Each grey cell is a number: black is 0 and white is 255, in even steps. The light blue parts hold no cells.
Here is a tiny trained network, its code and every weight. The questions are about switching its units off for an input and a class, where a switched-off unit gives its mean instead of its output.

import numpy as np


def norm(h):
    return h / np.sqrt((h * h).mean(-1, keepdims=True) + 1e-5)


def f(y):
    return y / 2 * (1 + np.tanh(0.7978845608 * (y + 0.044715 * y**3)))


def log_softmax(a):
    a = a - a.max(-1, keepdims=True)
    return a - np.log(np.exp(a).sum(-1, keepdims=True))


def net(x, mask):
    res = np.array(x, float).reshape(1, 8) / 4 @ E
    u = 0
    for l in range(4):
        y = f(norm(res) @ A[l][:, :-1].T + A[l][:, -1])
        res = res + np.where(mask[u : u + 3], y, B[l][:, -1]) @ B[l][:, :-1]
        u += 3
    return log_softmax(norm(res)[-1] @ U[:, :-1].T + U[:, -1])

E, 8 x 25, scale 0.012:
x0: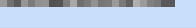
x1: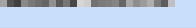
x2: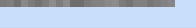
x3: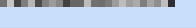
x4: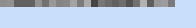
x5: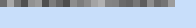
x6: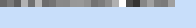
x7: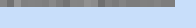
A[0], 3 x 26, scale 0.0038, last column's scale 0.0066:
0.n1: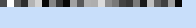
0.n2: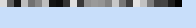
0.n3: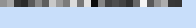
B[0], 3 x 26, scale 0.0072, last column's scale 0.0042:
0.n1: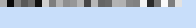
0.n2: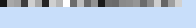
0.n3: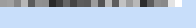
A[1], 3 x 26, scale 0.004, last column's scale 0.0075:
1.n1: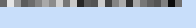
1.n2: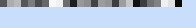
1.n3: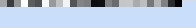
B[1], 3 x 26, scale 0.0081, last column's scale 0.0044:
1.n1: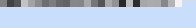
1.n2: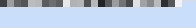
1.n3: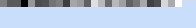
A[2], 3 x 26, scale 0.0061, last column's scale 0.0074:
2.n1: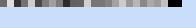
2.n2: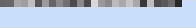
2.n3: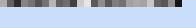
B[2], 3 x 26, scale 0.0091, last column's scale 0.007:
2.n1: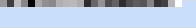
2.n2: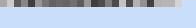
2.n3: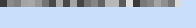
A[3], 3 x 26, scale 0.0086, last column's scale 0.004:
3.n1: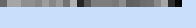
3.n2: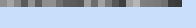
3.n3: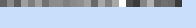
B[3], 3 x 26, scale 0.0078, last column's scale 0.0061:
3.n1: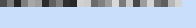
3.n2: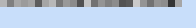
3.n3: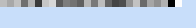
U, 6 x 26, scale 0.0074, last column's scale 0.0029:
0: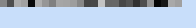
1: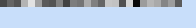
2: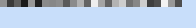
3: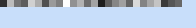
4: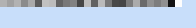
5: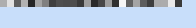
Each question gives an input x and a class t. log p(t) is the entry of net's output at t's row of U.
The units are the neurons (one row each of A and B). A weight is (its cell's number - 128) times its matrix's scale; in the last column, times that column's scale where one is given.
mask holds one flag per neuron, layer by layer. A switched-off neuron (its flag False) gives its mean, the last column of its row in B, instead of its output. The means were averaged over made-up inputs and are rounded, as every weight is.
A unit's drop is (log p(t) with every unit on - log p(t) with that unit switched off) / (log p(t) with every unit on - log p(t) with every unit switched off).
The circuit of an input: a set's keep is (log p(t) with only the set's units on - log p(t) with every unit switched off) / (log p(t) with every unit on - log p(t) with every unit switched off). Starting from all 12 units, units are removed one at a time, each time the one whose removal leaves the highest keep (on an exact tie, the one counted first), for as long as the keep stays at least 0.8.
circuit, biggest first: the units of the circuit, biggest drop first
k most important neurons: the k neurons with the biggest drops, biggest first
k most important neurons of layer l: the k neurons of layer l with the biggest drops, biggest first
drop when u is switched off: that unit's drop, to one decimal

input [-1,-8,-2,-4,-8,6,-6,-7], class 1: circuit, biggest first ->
3.n1; 2.n1
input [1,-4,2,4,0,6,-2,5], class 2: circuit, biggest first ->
0.n1
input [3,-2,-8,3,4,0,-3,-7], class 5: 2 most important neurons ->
0.n3; 1.n2
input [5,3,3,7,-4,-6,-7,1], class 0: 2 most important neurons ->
2.n1; 0.n1
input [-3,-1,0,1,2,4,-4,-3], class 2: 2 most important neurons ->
0.n1; 3.n3
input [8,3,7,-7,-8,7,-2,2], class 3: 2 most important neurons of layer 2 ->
2.n1; 2.n2
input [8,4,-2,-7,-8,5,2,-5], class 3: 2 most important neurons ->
0.n2; 2.n1
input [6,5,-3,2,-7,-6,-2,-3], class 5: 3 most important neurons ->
2.n2; 0.n1; 1.n2
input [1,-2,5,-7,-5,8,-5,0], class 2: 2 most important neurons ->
0.n1; 2.n1
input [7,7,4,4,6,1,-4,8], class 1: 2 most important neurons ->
2.n3; 1.n2
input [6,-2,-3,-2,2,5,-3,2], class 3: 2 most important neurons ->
0.n2; 1.n3
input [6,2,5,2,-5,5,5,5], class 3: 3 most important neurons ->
0.n2; 1.n3; 0.n3
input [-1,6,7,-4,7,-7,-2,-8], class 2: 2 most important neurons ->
1.n3; 2.n2
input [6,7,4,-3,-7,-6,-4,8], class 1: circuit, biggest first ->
2.n3
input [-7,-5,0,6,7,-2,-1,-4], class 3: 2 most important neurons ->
1.n2; 2.n2
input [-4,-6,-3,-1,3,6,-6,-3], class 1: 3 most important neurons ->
3.n1; 1.n3; 1.n1
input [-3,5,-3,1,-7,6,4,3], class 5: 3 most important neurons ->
2.n2; 1.n3; 1.n1
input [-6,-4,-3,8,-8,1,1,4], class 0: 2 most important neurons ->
2.n1; 0.n3
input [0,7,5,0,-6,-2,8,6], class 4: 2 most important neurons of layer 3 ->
3.n3; 3.n1
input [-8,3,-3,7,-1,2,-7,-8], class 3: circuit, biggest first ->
1.n2
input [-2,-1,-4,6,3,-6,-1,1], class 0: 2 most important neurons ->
2.n1; 0.n1
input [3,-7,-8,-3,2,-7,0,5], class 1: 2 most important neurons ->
3.n1; 0.n1
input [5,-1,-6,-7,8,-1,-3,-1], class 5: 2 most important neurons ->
0.n3; 2.n1
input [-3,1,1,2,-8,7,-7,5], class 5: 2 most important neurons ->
2.n2; 1.n3
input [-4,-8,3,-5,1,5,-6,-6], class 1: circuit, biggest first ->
2.n1; 3.n1
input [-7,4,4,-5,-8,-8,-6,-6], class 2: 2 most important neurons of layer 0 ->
0.n3; 0.n2
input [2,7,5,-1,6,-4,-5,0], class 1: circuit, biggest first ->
2.n3
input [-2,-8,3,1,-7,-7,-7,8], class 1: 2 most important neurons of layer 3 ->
3.n1; 3.n3
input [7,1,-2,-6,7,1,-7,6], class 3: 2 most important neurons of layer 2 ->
2.n1; 2.n2
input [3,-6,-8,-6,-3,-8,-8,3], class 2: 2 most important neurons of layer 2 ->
2.n1; 2.n3
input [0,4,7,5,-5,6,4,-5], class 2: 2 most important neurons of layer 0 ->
0.n1; 0.n3
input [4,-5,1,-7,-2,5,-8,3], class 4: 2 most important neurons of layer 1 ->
1.n3; 1.n2
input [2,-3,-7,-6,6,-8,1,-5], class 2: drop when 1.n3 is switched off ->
1.0
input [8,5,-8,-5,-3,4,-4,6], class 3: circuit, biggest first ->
0.n2
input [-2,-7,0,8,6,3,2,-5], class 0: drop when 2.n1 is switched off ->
1.4
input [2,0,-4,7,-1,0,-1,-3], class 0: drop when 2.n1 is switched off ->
1.0
